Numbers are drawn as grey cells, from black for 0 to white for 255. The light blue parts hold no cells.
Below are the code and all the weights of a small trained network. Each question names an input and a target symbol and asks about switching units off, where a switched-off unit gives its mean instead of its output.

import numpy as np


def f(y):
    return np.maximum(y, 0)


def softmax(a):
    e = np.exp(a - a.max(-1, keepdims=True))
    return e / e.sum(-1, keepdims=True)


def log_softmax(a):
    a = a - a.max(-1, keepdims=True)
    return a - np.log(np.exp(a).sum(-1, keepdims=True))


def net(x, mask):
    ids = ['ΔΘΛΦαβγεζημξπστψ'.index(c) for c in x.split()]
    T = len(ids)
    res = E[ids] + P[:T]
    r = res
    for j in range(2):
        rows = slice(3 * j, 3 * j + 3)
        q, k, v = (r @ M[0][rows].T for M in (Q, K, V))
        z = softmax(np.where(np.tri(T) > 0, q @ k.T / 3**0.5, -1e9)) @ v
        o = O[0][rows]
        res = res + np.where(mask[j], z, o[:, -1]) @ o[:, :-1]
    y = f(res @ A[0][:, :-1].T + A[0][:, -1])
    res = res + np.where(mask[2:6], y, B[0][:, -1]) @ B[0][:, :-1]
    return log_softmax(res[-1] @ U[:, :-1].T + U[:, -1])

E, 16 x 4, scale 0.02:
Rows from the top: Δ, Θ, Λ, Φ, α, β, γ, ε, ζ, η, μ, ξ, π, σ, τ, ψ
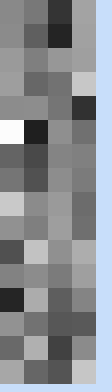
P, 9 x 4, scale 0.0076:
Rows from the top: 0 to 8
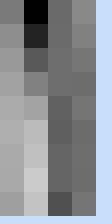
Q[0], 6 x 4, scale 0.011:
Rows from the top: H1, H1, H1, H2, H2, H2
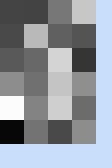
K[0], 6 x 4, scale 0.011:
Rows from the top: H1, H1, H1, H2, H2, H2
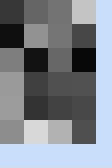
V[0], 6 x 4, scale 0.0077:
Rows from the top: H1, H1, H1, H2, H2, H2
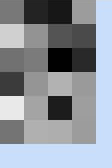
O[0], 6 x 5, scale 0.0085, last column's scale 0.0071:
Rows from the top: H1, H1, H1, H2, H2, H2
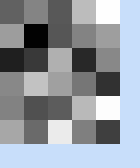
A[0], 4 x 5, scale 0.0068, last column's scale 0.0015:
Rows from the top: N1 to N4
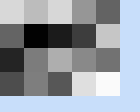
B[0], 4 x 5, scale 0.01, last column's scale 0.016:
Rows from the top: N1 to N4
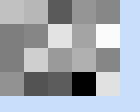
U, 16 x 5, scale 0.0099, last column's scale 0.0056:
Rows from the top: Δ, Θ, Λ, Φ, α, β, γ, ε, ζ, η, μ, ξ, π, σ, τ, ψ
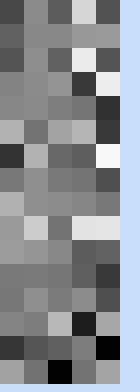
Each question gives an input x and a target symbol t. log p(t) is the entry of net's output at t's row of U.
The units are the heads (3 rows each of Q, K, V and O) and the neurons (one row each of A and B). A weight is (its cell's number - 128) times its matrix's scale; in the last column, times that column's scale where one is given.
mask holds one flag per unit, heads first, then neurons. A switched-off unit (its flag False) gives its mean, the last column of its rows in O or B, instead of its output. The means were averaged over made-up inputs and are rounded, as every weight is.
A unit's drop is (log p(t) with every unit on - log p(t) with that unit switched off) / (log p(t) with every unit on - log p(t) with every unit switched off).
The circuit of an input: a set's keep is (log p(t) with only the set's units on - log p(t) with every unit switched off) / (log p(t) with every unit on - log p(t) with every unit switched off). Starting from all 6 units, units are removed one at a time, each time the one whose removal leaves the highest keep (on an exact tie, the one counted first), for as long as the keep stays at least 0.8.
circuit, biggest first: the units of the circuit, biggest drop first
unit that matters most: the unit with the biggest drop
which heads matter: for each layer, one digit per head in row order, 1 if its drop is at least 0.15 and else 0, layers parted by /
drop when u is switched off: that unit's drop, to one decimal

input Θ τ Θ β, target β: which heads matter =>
10
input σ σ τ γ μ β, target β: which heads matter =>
10
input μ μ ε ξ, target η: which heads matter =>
11
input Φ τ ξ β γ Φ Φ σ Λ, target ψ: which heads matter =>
00
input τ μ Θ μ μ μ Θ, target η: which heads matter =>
11
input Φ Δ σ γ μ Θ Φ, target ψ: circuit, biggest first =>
N2, H1
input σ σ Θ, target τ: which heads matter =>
10
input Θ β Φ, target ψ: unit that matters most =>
N4
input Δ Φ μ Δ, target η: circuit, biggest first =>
H2, N4, H1
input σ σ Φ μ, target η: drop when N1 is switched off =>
0.3
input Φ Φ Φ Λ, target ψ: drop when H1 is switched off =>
0.4
